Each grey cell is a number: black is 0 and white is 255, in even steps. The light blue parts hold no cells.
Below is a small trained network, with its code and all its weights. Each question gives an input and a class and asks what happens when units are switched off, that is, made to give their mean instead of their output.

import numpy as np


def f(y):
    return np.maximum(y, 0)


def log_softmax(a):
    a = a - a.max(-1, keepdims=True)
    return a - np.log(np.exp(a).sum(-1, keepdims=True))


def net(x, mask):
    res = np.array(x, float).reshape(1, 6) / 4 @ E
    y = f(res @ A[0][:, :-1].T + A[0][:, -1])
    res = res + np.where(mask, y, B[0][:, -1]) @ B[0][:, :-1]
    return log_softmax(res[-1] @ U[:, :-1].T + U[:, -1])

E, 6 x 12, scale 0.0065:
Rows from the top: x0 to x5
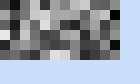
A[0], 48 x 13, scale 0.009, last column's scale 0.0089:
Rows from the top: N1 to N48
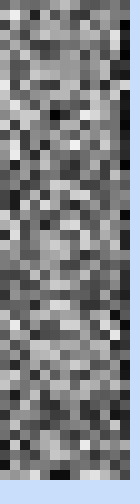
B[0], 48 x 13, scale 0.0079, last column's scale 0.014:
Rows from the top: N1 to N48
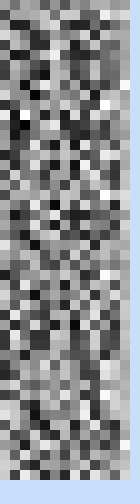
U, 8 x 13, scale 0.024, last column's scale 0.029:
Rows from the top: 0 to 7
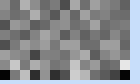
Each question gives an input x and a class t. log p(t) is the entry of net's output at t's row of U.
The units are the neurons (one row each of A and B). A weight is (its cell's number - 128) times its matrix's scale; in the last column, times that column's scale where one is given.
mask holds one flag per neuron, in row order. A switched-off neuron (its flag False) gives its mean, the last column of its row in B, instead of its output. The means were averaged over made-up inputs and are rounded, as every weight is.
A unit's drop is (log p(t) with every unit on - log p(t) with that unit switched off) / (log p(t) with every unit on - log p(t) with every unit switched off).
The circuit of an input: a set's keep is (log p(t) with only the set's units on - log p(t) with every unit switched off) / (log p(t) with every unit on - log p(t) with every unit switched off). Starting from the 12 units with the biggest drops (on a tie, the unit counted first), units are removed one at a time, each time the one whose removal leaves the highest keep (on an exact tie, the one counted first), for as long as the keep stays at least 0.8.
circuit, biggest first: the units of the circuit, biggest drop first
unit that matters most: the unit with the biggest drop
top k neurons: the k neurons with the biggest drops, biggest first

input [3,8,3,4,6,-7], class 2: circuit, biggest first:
N32
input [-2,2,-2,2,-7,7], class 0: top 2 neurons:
N31, N29
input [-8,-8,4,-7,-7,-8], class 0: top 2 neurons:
N48, N12
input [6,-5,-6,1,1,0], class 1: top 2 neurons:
N15, N23
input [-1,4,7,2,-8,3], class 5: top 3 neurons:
N10, N4, N25
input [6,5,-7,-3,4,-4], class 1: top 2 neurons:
N15, N33
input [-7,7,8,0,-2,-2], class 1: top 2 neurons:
N21, N17
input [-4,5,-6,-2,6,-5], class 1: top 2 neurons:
N33, N15
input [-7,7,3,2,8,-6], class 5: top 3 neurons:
N42, N41, N30
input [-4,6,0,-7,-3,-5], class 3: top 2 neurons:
N45, N24
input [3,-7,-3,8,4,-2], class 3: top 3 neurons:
N9, N6, N22
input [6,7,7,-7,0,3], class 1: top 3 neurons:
N21, N17, N44
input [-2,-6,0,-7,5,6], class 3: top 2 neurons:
N45, N24
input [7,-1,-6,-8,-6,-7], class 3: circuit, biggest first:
N24
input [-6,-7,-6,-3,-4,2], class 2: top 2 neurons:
N34, N43
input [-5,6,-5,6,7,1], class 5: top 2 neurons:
N41, N42
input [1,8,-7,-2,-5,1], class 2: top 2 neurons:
N35, N32
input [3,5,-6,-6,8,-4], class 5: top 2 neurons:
N42, N47
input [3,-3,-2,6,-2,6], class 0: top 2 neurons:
N31, N45
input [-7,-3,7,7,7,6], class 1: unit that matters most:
N21
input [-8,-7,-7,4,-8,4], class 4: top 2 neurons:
N2, N38
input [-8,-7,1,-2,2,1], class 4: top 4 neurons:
N2, N16, N38, N11
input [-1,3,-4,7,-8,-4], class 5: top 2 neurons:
N10, N4
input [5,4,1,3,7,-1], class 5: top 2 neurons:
N41, N42
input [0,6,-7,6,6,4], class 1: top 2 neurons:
N23, N15
